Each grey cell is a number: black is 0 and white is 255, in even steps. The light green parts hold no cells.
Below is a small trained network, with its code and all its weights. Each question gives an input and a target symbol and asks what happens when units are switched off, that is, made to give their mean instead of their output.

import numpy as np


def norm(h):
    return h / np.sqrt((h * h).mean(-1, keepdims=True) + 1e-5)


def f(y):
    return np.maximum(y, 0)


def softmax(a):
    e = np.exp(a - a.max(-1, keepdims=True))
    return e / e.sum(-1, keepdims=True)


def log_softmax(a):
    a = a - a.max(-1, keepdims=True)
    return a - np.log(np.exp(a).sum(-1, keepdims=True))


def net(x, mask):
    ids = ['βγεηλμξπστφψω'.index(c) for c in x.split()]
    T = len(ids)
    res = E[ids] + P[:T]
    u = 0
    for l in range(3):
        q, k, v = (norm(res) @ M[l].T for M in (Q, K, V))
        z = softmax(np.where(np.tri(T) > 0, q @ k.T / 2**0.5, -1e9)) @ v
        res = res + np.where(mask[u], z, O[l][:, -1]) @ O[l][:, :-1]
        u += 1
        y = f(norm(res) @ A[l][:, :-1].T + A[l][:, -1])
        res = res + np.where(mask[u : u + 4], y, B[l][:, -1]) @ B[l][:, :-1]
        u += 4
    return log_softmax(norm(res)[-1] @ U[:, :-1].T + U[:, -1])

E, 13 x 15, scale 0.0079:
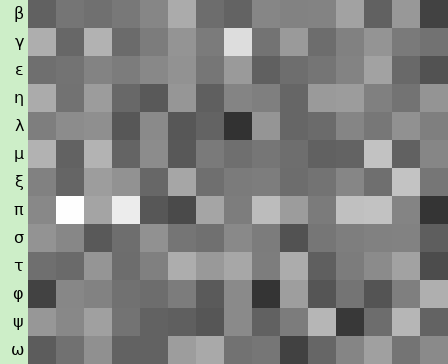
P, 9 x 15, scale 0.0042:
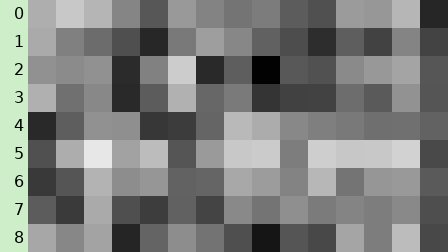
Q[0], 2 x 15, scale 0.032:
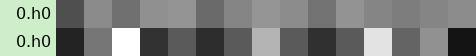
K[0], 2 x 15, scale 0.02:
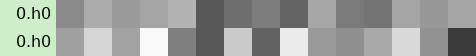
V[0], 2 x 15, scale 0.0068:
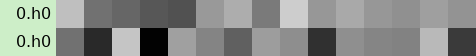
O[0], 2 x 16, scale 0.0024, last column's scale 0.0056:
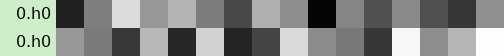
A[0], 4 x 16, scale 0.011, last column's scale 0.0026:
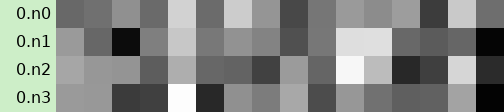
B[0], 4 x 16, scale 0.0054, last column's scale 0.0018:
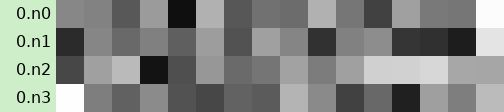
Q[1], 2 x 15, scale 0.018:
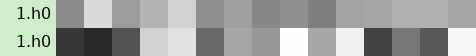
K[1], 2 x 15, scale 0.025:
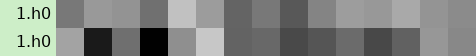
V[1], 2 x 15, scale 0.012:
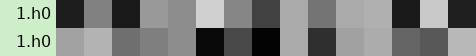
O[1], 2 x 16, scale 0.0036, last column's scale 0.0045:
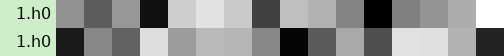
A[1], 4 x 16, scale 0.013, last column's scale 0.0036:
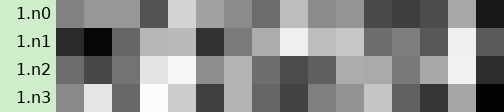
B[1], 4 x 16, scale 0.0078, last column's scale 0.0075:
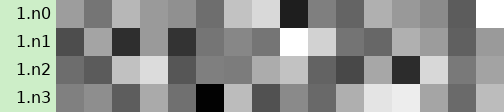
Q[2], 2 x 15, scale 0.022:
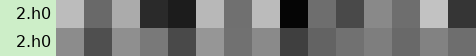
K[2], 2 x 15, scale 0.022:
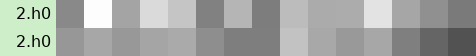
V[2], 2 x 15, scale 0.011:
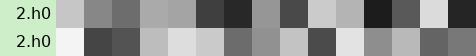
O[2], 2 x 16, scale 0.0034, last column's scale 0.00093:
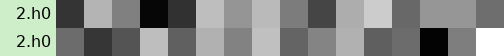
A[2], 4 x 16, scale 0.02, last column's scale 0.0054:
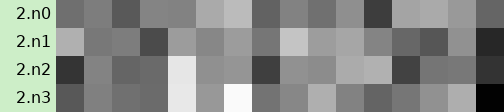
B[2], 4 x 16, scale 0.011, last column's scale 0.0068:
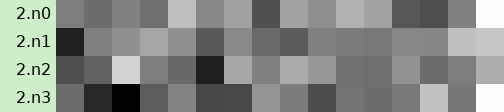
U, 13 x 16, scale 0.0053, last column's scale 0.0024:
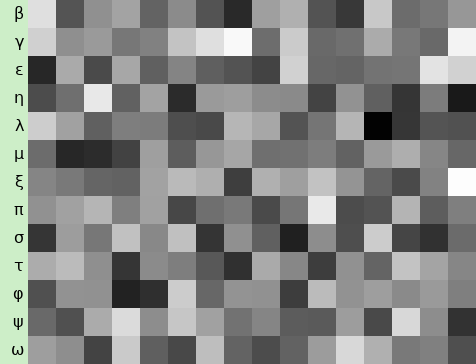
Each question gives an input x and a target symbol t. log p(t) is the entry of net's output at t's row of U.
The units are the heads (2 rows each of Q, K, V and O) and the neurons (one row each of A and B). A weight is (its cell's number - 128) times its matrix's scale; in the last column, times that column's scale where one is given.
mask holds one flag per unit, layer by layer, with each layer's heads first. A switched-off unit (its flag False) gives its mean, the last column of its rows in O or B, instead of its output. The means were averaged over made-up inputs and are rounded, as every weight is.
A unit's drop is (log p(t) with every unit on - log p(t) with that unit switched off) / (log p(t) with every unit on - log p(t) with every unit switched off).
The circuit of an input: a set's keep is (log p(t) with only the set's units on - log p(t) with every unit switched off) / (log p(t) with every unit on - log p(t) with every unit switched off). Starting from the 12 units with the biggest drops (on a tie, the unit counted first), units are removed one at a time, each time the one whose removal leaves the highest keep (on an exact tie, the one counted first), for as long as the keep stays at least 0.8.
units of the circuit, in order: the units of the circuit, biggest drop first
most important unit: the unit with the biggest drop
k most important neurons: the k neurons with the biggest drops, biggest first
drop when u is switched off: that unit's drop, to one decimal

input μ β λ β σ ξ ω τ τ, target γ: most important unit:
1.h0
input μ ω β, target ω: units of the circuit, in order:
1.h0; 1.n3
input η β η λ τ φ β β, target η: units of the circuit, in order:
1.h0; 2.n1; 1.n0
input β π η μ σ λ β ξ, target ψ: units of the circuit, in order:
1.h0; 0.n0; 1.n2; 2.n3
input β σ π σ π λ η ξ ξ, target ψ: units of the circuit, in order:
1.h0; 1.n2; 0.n0
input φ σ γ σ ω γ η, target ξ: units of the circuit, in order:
0.h0; 2.n0; 1.h0
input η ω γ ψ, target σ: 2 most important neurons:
2.n3; 1.n0
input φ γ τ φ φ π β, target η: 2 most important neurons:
2.n2; 0.n1
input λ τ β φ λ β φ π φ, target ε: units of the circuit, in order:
1.n0; 1.h0; 2.n3
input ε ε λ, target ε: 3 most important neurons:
2.n1; 0.n1; 1.n0
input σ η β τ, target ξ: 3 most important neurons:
2.n0; 0.n1; 1.n0
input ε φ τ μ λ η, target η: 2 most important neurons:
2.n1; 1.n0
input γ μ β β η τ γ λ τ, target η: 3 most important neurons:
2.n1; 1.n0; 2.n3
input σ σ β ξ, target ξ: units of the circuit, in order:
2.n0; 1.h0
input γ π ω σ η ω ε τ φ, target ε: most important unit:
0.n0
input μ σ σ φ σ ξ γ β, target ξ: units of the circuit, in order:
2.n0; 1.h0
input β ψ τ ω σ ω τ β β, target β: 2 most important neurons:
1.n0; 2.n3
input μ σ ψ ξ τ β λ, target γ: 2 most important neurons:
1.n0; 2.n3
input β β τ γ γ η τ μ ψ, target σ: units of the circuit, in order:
0.h0; 1.h0; 2.n3; 1.n3
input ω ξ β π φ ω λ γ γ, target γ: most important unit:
2.n3
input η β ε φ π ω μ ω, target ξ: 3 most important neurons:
0.n0; 1.n0; 2.n0
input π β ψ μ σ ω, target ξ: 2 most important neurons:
0.n0; 2.n0
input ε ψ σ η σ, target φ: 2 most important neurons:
0.n1; 0.n0
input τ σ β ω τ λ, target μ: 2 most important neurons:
2.n3; 1.n0
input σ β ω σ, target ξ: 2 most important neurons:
2.n0; 0.n1
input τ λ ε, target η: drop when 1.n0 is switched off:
0.2
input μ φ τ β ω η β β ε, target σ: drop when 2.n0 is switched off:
0.0
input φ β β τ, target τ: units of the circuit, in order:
2.h0
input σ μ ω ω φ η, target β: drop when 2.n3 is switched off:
0.1
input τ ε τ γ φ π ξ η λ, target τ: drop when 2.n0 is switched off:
0.1
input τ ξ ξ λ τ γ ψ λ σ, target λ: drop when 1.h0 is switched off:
1.0
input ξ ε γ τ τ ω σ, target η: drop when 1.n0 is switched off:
0.3
